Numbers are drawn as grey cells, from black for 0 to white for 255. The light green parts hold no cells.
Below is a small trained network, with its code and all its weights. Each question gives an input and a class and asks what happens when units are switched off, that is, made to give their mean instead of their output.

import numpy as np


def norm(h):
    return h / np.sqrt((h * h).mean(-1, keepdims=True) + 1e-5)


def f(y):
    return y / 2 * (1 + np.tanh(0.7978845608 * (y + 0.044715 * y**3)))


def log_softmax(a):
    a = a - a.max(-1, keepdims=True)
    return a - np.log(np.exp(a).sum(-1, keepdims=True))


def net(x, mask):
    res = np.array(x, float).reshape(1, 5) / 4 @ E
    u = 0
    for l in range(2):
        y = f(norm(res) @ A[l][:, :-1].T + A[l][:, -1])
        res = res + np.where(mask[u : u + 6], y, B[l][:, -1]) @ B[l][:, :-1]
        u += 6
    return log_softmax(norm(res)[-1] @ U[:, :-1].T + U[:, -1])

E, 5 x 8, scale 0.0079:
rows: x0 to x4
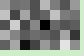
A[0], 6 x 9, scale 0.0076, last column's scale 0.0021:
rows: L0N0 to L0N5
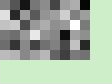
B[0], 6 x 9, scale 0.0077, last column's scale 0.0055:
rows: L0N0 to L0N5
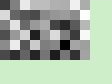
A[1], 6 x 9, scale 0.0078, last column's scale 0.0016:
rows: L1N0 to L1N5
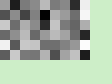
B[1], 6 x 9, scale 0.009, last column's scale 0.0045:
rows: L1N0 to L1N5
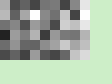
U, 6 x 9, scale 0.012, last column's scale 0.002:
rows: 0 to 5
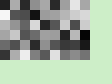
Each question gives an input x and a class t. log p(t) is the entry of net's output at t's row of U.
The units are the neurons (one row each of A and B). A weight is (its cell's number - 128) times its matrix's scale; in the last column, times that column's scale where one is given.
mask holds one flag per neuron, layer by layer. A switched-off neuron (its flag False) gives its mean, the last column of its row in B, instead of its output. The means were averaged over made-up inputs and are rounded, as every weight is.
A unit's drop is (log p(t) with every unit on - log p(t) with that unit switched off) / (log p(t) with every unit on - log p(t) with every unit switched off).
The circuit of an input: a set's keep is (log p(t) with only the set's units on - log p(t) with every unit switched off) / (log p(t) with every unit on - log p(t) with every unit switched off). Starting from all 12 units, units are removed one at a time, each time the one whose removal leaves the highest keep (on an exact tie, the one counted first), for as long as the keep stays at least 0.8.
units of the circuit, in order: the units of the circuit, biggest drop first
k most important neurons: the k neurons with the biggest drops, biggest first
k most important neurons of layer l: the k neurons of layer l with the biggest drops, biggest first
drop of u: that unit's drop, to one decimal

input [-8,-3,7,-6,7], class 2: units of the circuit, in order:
L1N1
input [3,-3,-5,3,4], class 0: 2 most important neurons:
L0N0, L1N5
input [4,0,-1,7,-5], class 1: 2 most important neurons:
L0N1, L0N2
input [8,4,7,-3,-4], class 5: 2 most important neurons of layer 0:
L0N3, L0N1
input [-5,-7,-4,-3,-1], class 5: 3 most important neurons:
L0N3, L1N2, L1N3
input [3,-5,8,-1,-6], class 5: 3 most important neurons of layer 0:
L0N3, L0N1, L0N2
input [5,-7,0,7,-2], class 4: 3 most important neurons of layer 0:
L0N5, L0N4, L0N2
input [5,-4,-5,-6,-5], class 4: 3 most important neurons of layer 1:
L1N4, L1N1, L1N2
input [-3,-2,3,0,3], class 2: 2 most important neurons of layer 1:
L1N1, L1N2
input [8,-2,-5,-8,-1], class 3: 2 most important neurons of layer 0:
L0N4, L0N2
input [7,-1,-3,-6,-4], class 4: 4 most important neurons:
L0N5, L0N0, L0N3, L1N4
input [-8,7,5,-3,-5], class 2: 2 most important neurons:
L1N2, L1N1
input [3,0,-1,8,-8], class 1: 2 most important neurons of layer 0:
L0N2, L0N1
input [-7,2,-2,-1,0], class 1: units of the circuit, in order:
L0N1
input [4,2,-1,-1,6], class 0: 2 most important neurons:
L0N0, L1N5
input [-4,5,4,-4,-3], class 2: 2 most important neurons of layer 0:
L0N0, L0N2
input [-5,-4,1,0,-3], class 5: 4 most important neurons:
L0N3, L0N1, L1N3, L1N5
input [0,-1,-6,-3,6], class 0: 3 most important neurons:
L0N2, L1N5, L0N0
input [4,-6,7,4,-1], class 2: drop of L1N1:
0.4
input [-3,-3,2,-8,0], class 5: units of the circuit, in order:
L0N3
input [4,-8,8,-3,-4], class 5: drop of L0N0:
-0.1
